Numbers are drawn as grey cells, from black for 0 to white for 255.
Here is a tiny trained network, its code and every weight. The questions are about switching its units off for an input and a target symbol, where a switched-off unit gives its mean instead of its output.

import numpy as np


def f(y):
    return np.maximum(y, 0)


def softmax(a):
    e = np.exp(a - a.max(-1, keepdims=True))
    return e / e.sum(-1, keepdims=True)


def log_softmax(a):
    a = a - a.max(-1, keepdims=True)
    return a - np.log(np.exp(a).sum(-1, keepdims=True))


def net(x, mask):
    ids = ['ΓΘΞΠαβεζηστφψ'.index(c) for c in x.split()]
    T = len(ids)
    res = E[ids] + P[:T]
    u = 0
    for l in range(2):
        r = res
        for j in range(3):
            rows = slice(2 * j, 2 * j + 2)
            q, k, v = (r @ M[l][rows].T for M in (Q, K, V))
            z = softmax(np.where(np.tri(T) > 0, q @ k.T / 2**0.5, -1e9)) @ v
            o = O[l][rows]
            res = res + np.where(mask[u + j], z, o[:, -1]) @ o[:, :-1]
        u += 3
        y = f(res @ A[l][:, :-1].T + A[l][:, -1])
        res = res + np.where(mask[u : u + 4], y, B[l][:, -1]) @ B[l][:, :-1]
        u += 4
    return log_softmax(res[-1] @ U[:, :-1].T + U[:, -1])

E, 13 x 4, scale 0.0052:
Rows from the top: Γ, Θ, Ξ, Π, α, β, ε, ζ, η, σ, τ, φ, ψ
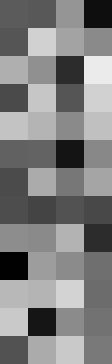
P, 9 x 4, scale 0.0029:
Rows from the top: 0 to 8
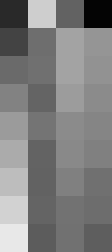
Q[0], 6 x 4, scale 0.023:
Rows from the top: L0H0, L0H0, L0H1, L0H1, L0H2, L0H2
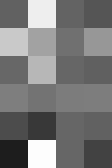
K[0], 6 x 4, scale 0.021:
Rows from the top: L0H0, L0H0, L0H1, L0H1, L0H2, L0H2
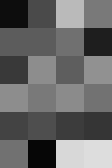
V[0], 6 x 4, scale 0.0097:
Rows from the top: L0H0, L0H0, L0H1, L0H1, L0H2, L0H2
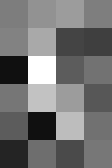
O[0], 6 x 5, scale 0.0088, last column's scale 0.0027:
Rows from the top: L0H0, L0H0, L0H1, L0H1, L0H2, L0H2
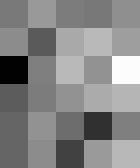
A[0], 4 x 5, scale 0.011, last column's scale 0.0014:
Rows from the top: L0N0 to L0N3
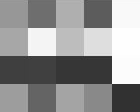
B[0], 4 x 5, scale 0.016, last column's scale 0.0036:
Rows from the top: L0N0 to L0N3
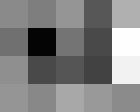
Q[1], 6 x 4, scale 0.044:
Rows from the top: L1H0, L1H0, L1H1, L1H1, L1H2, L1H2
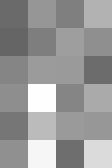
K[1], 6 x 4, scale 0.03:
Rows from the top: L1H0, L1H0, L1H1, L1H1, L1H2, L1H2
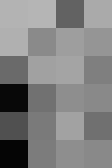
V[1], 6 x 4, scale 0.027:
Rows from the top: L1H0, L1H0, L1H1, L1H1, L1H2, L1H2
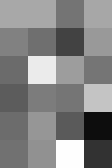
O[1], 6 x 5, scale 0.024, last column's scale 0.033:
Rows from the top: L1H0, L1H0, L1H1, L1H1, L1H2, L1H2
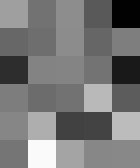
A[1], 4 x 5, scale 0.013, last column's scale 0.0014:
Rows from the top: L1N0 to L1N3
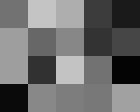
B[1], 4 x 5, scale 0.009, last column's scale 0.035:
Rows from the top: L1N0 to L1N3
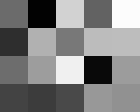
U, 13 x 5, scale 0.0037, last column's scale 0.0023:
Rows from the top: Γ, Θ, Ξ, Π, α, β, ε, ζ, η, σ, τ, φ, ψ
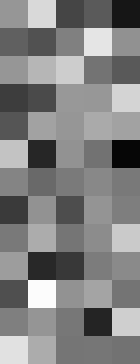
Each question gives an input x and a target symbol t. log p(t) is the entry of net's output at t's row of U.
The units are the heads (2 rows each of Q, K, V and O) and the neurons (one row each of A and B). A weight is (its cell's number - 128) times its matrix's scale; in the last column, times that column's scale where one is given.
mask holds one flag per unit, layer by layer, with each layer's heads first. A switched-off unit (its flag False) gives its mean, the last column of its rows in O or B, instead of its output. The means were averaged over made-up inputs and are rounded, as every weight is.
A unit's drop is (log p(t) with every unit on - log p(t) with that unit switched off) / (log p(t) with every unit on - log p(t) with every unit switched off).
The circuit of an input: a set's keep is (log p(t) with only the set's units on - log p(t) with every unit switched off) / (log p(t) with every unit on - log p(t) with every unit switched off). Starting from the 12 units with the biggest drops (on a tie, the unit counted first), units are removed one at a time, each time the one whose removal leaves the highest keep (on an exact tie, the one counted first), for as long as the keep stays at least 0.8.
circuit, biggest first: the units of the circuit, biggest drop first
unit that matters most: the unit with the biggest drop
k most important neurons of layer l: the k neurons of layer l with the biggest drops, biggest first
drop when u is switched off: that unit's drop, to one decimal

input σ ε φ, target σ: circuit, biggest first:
[L1H2; L0H2; L0H1]
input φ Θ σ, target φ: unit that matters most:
L1N0
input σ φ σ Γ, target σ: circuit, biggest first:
[L1H2; L0H2; L0H1]
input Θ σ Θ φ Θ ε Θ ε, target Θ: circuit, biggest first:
[L1H2; L0H2; L0N2]
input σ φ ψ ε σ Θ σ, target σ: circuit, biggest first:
[L1H2; L0H2; L0H1]
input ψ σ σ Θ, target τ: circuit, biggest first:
[L0H1; L1H2]
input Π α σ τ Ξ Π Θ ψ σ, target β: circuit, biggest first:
[L1H2; L1N2; L0H2]
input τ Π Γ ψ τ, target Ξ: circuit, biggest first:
[L1H2; L1N0; L0H2; L0N0]
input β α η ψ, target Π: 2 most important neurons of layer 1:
[L1N0; L1N3]
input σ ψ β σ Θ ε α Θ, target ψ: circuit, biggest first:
[L0N1; L1H1; L1N0]
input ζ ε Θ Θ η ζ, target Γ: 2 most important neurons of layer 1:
[L1N0; L1N1]
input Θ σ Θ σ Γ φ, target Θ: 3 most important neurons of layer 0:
[L0N1; L0N2; L0N3]
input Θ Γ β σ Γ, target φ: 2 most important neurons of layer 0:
[L0N2; L0N0]
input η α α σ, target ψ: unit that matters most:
L0H1
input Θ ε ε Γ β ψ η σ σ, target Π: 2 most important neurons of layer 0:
[L0N1; L0N0]
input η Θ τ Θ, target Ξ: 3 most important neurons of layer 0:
[L0N1; L0N0; L0N2]
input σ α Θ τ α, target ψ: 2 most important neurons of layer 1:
[L1N0; L1N1]
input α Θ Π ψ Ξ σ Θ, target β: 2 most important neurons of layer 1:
[L1N2; L1N1]
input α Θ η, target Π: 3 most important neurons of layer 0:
[L0N1; L0N0; L0N2]
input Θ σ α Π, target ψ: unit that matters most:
L0N1
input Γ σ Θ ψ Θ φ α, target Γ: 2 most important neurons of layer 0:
[L0N2; L0N0]
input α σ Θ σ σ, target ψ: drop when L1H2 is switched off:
0.0
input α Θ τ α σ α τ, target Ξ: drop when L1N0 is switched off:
0.4
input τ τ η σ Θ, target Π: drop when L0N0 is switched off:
0.1
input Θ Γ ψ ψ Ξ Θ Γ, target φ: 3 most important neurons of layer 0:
[L0N2; L0N1; L0N0]
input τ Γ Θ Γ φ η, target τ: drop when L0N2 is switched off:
0.3
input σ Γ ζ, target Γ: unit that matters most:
L0N2
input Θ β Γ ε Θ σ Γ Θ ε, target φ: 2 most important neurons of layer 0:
[L0N2; L0N0]
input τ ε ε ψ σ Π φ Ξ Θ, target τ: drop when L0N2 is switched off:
0.3
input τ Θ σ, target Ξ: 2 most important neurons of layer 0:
[L0N1; L0N0]
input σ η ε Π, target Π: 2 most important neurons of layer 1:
[L1N0; L1N3]
